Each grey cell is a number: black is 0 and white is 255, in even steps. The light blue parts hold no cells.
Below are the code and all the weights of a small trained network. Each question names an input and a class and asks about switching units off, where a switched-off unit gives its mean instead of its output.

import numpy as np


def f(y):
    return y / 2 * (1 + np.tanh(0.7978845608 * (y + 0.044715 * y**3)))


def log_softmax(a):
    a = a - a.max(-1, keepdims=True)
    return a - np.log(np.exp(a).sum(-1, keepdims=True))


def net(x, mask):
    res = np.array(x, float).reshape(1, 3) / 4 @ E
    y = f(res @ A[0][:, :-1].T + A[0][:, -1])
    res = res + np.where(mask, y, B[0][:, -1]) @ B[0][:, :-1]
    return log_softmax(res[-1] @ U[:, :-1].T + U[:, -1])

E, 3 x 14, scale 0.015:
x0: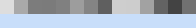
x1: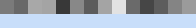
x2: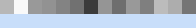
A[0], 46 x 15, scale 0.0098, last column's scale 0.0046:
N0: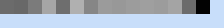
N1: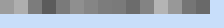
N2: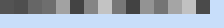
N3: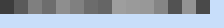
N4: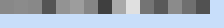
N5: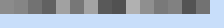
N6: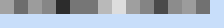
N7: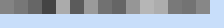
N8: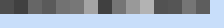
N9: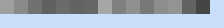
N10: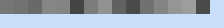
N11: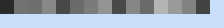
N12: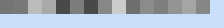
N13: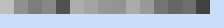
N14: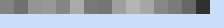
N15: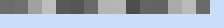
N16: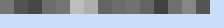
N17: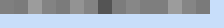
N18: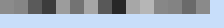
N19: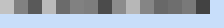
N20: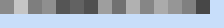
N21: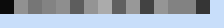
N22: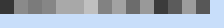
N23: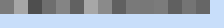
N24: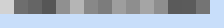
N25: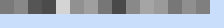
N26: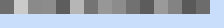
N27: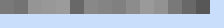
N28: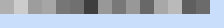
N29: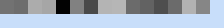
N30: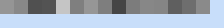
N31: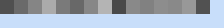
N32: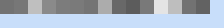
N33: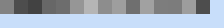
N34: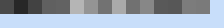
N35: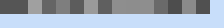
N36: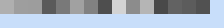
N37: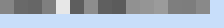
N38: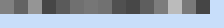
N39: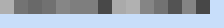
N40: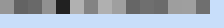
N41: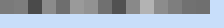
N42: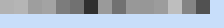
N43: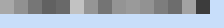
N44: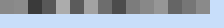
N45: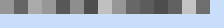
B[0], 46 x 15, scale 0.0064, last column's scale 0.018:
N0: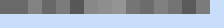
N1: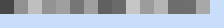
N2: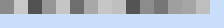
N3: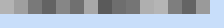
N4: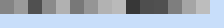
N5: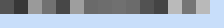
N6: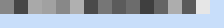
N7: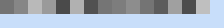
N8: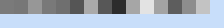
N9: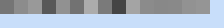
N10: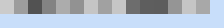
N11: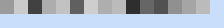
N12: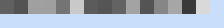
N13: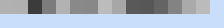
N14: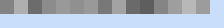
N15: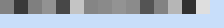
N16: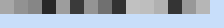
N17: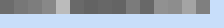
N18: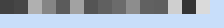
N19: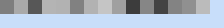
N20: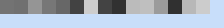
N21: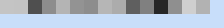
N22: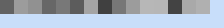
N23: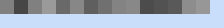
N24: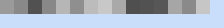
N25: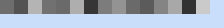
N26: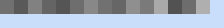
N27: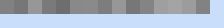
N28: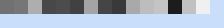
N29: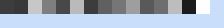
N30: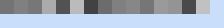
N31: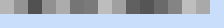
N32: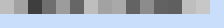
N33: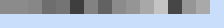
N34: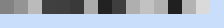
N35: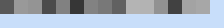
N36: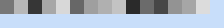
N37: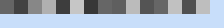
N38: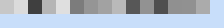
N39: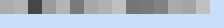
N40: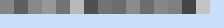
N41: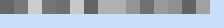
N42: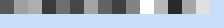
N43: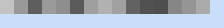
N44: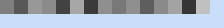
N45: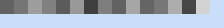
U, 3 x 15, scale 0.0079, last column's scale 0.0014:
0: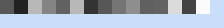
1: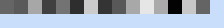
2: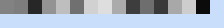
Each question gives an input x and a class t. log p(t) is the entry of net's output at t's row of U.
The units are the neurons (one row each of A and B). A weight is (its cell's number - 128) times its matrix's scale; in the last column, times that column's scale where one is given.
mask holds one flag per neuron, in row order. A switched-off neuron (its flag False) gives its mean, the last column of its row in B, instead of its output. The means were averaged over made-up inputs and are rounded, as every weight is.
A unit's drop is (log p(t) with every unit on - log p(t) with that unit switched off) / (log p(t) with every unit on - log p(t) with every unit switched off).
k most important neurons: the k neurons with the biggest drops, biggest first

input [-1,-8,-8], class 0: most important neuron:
(N18)
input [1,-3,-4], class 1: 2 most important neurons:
(N29; N8)
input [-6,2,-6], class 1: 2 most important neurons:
(N34; N16)
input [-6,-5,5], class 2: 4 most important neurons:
(N32; N11; N29; N21)
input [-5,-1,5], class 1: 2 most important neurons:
(N28; N42)
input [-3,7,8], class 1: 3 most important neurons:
(N28; N42; N20)
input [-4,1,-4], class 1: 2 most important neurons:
(N34; N36)
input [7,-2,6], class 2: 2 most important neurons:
(N36; N24)
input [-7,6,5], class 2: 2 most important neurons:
(N32; N11)
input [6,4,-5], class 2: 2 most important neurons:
(N36; N28)
